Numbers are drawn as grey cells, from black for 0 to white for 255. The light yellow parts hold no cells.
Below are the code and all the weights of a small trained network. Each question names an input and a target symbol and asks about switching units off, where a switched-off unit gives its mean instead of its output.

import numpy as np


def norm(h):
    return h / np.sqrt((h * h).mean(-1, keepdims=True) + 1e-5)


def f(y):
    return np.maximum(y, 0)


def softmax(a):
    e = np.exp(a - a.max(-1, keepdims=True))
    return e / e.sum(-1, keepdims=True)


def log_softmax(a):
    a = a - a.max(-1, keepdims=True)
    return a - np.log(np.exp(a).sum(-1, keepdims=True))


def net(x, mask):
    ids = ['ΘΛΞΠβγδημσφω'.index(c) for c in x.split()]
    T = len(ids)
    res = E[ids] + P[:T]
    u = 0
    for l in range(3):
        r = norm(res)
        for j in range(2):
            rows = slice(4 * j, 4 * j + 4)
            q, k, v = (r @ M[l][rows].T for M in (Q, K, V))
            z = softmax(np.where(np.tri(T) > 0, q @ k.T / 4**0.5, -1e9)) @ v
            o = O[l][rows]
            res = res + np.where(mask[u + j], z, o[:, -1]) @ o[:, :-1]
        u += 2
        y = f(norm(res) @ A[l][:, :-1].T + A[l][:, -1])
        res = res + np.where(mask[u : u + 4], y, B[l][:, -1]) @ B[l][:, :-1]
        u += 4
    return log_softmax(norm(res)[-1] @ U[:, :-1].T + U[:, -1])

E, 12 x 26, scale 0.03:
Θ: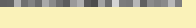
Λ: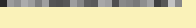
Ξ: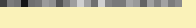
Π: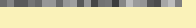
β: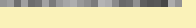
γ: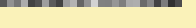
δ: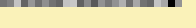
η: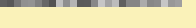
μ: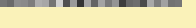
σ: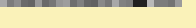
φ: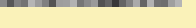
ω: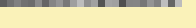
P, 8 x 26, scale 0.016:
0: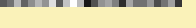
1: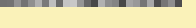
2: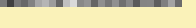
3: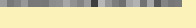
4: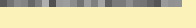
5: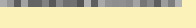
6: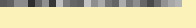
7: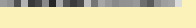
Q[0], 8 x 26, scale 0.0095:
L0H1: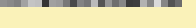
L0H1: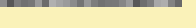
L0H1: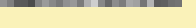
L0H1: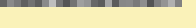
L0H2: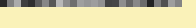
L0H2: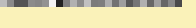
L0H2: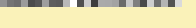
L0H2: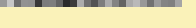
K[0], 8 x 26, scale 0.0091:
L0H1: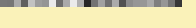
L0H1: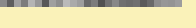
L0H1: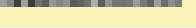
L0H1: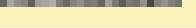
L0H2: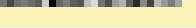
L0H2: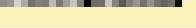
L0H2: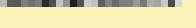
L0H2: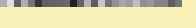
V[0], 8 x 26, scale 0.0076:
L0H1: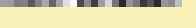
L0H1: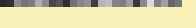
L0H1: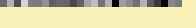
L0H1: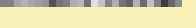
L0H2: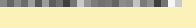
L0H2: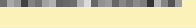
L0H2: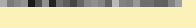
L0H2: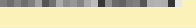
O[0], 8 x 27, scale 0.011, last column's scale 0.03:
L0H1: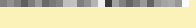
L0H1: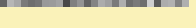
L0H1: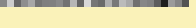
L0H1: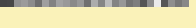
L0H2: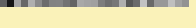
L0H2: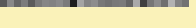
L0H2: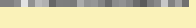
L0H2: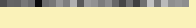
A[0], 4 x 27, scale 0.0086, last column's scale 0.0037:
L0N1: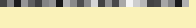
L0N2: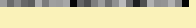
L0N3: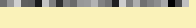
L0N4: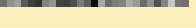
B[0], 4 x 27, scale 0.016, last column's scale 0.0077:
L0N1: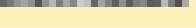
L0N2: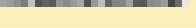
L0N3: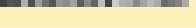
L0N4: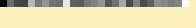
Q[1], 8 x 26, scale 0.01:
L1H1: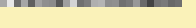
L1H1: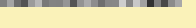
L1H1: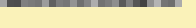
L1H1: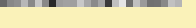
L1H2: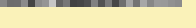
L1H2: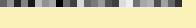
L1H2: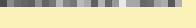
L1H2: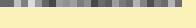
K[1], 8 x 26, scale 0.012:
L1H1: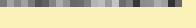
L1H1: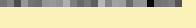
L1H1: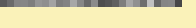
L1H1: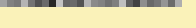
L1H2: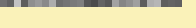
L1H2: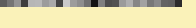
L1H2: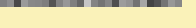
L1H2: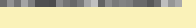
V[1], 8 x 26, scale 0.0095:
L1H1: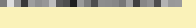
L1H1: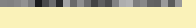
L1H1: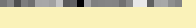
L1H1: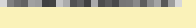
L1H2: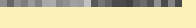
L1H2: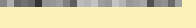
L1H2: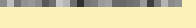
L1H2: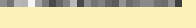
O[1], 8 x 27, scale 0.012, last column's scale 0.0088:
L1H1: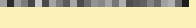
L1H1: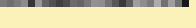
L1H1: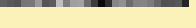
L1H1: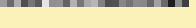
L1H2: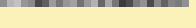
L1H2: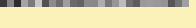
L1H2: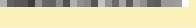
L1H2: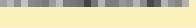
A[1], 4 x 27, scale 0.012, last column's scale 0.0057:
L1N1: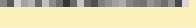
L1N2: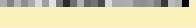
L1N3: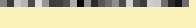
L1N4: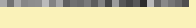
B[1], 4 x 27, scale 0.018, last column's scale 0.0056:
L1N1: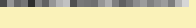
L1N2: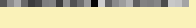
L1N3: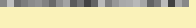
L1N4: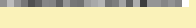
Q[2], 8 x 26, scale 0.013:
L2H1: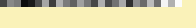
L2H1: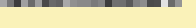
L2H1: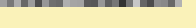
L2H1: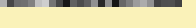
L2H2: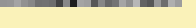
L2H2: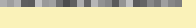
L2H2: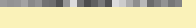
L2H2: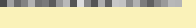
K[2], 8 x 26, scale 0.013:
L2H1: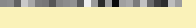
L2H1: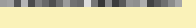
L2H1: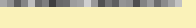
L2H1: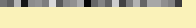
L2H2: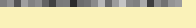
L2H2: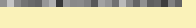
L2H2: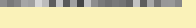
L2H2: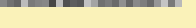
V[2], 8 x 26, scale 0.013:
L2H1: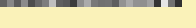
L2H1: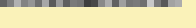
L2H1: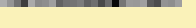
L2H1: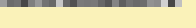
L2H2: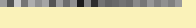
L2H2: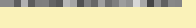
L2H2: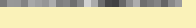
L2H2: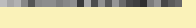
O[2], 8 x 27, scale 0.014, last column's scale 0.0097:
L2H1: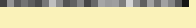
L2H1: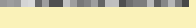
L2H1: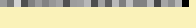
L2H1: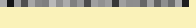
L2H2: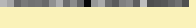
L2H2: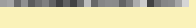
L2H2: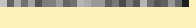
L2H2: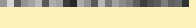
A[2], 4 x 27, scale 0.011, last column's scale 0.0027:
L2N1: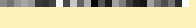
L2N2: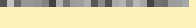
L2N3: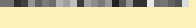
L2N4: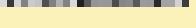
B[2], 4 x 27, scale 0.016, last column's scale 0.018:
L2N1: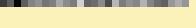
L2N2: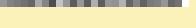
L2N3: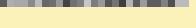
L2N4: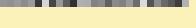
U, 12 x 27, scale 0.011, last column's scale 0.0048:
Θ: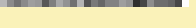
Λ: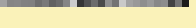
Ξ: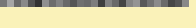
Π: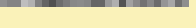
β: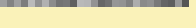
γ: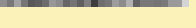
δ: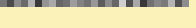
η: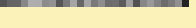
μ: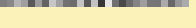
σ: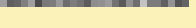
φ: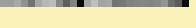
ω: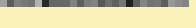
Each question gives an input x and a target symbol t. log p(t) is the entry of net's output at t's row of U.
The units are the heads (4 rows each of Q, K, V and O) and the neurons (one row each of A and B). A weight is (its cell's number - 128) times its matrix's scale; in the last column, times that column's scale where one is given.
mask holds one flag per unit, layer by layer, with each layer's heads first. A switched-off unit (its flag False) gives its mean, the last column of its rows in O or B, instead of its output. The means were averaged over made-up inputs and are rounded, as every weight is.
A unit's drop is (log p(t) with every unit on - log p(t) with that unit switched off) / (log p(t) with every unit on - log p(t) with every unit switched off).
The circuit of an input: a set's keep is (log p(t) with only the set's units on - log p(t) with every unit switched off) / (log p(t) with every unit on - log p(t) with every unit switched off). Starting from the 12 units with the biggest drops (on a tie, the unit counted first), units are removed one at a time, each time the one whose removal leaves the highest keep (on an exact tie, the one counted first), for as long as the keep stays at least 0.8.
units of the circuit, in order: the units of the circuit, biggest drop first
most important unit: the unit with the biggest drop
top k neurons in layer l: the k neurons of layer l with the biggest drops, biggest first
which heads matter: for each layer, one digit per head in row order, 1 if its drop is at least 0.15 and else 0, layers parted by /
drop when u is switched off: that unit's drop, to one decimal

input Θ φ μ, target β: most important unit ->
L2H1
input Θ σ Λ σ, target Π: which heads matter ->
10 / 00 / 10
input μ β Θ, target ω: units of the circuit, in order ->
[L2H1; L0H1]
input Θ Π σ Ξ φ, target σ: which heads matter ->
01 / 00 / 01
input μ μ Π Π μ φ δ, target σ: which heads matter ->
01 / 00 / 01
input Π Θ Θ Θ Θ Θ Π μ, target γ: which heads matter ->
10 / 00 / 10
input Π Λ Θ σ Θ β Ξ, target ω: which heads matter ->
10 / 01 / 10
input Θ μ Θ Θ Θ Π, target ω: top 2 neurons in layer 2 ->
[L2N2; L2N4]
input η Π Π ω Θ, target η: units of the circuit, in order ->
[L0H2; L1H2; L2N3]
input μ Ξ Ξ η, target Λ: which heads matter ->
01 / 10 / 01
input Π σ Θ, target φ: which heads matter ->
00 / 10 / 00
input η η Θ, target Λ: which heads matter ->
01 / 00 / 01
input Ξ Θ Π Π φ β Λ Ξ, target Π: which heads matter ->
11 / 00 / 10
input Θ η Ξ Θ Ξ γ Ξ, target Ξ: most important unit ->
L2H1
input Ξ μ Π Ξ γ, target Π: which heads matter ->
11 / 10 / 01
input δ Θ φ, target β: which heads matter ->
10 / 10 / 10
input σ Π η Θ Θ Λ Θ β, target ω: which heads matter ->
10 / 01 / 10
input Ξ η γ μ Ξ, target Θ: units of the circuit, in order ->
[L2H2; L1H1]
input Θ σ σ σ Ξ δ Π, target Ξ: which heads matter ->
01 / 10 / 01
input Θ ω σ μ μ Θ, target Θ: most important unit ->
L2H2
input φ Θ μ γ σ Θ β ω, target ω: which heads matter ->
10 / 00 / 10
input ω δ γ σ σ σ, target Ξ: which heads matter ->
10 / 00 / 10
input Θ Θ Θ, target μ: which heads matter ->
11 / 00 / 00
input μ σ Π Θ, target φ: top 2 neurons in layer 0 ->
[L0N2; L0N1]
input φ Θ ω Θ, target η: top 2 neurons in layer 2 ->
[L2N3; L2N2]
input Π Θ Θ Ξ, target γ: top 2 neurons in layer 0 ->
[L0N3; L0N1]
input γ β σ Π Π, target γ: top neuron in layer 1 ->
[L1N4]
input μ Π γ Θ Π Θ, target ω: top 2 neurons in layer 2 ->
[L2N2; L2N4]
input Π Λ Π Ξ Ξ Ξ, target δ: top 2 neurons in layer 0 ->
[L0N4; L0N2]
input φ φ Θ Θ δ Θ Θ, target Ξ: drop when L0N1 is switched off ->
-0.1
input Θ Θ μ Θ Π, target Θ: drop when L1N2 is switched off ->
0.0
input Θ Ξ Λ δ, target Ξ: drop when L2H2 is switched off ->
0.1
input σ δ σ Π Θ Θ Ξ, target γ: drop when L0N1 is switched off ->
0.2
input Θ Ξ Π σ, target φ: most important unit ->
L1H1
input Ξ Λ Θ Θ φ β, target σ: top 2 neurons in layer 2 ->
[L2N4; L2N3]
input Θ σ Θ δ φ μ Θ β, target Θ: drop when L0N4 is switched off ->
0.2
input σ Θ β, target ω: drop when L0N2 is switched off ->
-0.1
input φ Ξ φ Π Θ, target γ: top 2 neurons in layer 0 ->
[L0N1; L0N2]
